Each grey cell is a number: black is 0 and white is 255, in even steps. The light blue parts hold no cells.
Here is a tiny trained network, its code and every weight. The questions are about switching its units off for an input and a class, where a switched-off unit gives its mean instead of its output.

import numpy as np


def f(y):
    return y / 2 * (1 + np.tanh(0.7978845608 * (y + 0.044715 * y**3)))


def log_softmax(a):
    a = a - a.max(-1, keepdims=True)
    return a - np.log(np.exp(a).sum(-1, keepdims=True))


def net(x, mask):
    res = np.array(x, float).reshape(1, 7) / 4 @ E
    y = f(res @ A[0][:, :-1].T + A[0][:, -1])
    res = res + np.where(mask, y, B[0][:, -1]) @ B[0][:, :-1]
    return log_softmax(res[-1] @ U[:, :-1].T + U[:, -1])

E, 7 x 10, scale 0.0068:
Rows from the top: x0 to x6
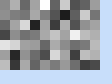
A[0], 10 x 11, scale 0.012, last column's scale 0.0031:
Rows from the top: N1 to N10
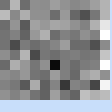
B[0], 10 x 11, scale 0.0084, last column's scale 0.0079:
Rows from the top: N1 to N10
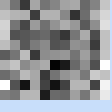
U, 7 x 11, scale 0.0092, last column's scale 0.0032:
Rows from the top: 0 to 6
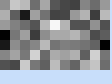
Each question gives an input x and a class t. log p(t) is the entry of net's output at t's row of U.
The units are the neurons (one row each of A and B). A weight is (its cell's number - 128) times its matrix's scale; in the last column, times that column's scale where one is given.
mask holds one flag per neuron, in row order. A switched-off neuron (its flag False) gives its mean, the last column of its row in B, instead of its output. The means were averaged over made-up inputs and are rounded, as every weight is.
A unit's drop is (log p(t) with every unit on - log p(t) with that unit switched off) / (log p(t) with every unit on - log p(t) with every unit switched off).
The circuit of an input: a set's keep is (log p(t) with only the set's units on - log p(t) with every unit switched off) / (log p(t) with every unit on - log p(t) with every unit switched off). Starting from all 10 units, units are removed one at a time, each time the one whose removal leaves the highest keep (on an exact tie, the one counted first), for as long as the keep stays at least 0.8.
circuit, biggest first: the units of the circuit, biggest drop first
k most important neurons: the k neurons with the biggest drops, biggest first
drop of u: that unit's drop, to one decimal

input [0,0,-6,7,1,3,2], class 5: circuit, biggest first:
N7, N5
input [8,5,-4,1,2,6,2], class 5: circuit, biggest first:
N9, N7
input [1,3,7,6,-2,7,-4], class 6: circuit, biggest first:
N9
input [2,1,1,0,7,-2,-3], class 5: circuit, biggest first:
N9, N1
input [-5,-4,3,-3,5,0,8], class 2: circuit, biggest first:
N7, N2
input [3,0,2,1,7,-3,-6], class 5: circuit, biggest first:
N9, N1
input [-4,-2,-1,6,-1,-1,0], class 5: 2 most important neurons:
N7, N9
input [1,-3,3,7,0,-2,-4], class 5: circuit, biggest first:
N9, N3
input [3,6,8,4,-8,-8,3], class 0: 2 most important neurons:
N9, N7
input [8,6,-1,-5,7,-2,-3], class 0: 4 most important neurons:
N2, N9, N7, N5
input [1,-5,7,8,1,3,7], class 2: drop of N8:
-0.1
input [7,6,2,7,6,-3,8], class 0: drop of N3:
-0.1
